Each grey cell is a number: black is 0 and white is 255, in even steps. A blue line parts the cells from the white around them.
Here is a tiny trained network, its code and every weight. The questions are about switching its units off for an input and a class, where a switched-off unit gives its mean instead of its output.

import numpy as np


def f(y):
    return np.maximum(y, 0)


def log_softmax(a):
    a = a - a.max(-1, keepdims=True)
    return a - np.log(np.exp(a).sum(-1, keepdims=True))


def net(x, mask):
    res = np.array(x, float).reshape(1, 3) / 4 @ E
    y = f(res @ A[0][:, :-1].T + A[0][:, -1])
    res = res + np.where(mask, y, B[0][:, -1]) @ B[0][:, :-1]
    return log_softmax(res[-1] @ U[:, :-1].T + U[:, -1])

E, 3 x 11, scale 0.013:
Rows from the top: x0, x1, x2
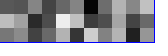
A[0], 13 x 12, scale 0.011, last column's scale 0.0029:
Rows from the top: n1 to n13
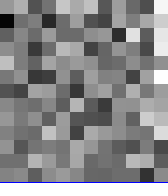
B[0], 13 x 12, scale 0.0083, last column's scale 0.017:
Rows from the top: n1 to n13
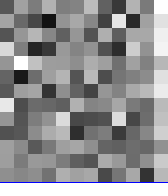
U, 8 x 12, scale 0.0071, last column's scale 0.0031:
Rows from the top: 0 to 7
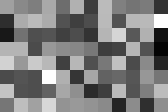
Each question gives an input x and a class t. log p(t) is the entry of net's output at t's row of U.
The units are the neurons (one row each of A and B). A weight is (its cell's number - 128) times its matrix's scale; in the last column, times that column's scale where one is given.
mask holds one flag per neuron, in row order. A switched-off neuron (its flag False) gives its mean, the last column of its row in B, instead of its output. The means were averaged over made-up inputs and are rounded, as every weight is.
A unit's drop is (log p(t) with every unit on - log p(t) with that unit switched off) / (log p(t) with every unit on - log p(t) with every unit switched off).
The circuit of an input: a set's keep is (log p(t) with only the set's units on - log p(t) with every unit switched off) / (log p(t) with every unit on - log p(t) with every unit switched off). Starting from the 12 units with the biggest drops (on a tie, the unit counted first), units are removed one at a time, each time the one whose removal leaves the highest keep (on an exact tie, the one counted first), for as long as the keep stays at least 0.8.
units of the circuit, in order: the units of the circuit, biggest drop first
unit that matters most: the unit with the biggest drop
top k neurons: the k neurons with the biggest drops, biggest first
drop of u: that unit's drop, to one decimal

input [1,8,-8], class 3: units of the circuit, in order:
n4
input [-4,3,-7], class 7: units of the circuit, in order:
n2, n5
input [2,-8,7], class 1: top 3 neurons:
n7, n2, n10
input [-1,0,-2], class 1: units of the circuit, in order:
n2, n4
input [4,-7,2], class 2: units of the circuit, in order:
n1, n2
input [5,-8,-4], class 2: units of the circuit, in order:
n2, n1
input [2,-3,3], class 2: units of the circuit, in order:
n1, n4
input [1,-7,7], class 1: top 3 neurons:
n7, n2, n9
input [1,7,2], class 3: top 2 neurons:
n1, n4
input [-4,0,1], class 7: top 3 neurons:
n2, n9, n6
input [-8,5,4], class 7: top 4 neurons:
n5, n1, n2, n13
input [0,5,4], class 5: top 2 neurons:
n6, n9
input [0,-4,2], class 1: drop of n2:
0.3
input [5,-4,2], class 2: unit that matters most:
n4
